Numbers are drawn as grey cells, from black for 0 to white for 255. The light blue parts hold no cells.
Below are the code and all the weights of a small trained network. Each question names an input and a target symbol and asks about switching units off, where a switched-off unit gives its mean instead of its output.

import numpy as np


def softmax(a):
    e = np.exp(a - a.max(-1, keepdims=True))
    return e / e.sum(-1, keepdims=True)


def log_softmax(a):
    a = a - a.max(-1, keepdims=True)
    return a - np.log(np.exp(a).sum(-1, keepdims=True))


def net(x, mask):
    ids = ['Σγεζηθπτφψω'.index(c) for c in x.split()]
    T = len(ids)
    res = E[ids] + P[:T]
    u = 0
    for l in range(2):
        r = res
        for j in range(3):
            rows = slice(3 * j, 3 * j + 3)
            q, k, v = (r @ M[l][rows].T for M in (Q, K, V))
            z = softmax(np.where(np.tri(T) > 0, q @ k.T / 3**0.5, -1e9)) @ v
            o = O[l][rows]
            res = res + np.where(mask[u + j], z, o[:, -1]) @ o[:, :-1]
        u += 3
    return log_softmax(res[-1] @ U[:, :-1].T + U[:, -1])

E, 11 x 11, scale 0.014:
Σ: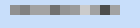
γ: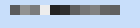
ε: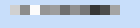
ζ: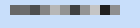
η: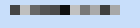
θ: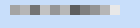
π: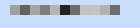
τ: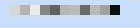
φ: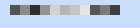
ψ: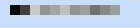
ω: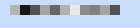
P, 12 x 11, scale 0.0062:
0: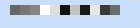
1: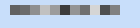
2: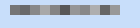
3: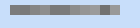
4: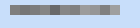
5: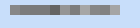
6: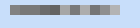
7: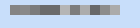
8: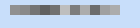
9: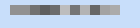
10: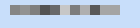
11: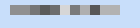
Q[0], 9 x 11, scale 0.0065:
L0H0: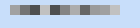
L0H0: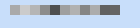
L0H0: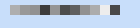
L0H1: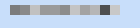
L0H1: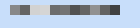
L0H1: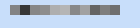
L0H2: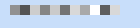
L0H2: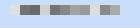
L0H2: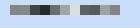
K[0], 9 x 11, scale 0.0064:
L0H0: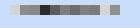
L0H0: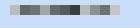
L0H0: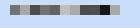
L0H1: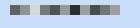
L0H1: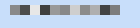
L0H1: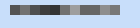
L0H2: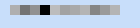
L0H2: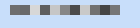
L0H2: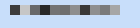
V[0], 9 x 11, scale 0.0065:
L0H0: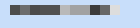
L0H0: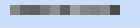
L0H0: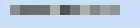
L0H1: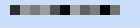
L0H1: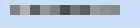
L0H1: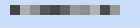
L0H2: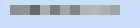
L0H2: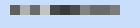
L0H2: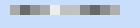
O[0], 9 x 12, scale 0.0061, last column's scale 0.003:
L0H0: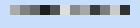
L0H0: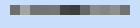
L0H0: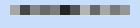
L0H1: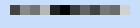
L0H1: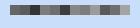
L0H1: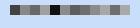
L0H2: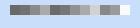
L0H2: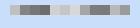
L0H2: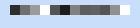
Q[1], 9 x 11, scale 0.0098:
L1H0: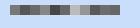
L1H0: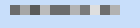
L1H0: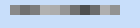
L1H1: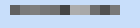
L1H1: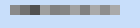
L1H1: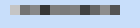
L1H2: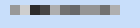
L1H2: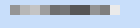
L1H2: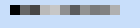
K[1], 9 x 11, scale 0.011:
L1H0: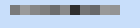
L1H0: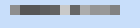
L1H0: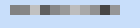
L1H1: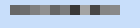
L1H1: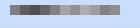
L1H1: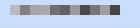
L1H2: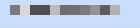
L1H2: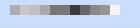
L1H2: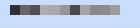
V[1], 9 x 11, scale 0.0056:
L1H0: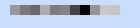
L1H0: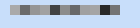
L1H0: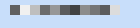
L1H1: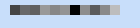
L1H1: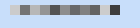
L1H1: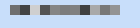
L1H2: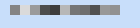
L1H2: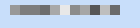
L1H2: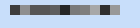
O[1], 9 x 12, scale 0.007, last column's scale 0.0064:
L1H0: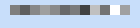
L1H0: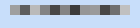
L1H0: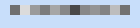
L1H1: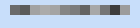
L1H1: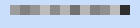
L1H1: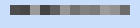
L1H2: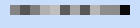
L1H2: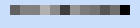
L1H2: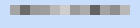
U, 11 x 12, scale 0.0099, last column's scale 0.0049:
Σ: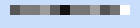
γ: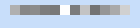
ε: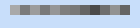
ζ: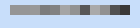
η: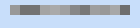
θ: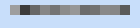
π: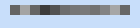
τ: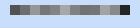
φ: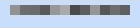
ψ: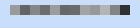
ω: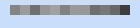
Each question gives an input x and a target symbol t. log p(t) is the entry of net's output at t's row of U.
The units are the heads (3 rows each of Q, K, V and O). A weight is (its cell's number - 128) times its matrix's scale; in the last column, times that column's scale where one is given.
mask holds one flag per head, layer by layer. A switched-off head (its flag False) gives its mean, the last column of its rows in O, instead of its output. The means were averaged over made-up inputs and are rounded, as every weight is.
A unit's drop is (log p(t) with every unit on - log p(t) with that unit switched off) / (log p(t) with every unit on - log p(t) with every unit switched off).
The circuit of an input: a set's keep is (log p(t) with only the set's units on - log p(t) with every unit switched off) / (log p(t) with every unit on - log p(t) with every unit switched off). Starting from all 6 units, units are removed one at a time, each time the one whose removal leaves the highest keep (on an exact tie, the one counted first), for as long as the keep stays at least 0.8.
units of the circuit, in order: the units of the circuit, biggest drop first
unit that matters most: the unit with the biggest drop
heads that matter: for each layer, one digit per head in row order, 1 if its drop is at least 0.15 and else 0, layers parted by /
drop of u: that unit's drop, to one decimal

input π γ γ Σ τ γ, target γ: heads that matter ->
000 / 001
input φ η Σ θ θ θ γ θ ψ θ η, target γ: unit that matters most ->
L0H1
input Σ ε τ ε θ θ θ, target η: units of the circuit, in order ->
(L1H2 L0H1 L1H0)
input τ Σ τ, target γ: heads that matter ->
000 / 010
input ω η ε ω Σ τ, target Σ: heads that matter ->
000 / 001
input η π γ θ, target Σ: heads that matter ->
000 / 000
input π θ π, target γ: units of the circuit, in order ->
(L1H2 L0H0 L0H1)
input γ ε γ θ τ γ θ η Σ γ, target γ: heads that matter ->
000 / 000
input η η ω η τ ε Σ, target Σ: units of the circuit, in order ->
(L0H2 L0H1)
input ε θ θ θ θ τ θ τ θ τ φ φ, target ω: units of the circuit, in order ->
(L1H2 L0H1)
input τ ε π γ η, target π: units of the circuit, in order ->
(L1H2 L0H2 L0H1)
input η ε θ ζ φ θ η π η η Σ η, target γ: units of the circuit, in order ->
(L0H2 L1H2)
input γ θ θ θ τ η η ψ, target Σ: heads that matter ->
011 / 001
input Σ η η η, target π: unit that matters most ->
L1H1
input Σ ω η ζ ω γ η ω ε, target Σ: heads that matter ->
010 / 001
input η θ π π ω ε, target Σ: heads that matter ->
110 / 000
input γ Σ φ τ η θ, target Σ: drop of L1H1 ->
0.1
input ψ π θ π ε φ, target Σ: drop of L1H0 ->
-0.1
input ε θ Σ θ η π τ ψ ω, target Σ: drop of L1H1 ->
-0.1
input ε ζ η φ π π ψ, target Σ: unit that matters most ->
L1H2
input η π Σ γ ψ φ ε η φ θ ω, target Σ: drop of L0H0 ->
-0.1
